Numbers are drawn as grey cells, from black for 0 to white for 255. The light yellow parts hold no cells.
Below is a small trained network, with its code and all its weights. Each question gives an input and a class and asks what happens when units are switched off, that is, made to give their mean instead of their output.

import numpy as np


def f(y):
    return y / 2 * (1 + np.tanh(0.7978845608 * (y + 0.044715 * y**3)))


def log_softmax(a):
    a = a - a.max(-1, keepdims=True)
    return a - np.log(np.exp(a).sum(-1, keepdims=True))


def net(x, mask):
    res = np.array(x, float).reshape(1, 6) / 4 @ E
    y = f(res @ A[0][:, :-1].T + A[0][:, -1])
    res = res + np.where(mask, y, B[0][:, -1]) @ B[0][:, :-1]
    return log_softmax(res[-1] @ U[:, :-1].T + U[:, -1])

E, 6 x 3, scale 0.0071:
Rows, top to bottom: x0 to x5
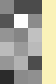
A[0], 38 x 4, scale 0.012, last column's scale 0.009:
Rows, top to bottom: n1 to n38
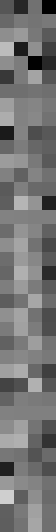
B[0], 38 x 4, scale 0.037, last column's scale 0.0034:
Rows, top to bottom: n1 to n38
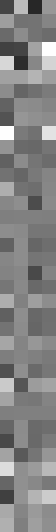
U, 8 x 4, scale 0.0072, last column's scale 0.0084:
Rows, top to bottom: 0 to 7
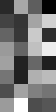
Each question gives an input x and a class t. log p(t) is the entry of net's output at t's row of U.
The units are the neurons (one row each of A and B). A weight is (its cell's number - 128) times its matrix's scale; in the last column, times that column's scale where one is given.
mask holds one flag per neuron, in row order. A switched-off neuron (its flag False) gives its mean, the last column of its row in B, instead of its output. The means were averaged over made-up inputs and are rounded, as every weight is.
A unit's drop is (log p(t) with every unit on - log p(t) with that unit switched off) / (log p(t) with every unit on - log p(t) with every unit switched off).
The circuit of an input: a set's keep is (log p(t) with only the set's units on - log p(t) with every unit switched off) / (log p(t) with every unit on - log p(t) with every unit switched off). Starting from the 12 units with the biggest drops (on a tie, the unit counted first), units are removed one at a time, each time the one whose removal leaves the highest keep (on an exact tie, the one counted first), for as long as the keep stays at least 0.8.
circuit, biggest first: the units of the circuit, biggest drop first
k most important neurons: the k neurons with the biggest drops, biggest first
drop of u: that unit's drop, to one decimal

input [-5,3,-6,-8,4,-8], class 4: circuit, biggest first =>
n5; n36
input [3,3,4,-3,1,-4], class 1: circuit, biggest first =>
n10; n34
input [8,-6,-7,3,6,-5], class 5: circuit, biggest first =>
n5; n4; n36
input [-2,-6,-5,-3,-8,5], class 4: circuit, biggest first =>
n1; n28
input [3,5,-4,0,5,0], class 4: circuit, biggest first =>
n5; n36; n6
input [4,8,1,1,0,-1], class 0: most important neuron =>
n10
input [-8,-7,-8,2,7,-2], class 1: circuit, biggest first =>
n10; n34; n28
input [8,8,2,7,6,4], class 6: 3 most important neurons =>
n10; n34; n1
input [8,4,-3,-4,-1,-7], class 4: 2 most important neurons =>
n5; n4
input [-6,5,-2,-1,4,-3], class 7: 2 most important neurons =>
n4; n36
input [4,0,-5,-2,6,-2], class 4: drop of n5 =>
0.3
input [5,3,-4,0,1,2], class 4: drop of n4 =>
0.1
